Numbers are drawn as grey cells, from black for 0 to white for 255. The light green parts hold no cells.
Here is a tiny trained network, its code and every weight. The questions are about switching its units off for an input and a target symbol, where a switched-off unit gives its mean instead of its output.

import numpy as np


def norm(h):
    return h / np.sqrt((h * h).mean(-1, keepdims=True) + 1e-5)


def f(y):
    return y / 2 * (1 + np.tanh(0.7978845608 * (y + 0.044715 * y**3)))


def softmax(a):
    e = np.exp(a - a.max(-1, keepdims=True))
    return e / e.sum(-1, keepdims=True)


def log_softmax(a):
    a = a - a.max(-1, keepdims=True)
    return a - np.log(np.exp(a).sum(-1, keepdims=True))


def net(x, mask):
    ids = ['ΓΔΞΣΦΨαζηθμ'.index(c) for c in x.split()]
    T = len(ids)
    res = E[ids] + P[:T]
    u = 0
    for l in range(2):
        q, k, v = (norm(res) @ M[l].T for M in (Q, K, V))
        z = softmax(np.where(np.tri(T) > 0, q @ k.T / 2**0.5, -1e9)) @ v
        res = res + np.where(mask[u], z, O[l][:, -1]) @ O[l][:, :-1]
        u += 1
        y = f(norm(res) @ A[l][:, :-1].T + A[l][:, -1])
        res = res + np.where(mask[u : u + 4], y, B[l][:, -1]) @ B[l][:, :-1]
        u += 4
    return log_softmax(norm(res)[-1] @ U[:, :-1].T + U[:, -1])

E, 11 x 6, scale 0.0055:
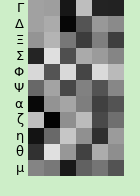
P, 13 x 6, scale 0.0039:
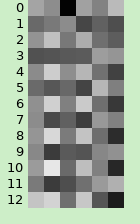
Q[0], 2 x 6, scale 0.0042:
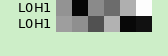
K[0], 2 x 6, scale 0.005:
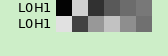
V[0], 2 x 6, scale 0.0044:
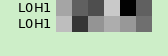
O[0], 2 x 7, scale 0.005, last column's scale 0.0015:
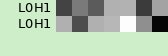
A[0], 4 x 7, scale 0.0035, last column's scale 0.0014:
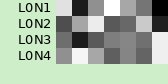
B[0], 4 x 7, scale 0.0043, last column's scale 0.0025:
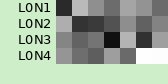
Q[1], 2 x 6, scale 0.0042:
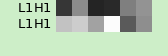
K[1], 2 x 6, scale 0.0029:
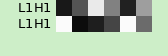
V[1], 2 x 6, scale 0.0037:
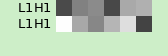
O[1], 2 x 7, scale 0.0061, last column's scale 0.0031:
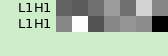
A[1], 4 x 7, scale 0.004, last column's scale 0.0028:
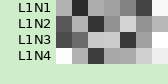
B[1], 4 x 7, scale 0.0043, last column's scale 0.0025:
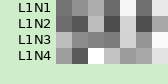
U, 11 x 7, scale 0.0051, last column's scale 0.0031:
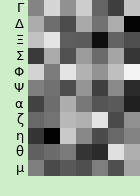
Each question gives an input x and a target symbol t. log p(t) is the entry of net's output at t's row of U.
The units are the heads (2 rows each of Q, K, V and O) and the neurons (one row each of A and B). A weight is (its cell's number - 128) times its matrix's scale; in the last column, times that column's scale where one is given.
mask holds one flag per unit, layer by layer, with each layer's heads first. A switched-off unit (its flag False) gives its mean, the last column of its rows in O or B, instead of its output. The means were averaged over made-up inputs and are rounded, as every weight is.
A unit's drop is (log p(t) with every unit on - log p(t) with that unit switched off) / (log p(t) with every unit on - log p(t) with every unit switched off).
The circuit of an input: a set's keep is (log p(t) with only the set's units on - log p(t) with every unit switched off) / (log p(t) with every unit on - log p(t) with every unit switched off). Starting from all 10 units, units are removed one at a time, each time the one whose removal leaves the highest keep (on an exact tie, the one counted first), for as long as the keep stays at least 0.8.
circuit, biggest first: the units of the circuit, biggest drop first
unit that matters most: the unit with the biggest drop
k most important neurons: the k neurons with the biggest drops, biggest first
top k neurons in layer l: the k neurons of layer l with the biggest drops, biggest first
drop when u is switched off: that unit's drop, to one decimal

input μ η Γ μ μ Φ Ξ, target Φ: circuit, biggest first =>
[L0H1, L0N4]
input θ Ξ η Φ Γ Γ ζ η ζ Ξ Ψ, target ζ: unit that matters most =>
L0H1
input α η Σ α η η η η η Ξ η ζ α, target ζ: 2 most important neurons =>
[L1N1, L1N3]
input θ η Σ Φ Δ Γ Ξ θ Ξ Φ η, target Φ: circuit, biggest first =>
[L0H1, L1N3]
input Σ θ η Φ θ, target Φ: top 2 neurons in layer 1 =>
[L1N4, L1N3]
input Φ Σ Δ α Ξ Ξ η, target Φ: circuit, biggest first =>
[L1N3, L0H1]
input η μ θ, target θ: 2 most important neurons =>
[L0N4, L1N1]
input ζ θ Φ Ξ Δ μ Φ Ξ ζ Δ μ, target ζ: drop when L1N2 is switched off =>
0.3
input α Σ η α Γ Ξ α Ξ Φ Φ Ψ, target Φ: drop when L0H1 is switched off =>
0.5
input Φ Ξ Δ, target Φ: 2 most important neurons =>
[L1N4, L1N2]
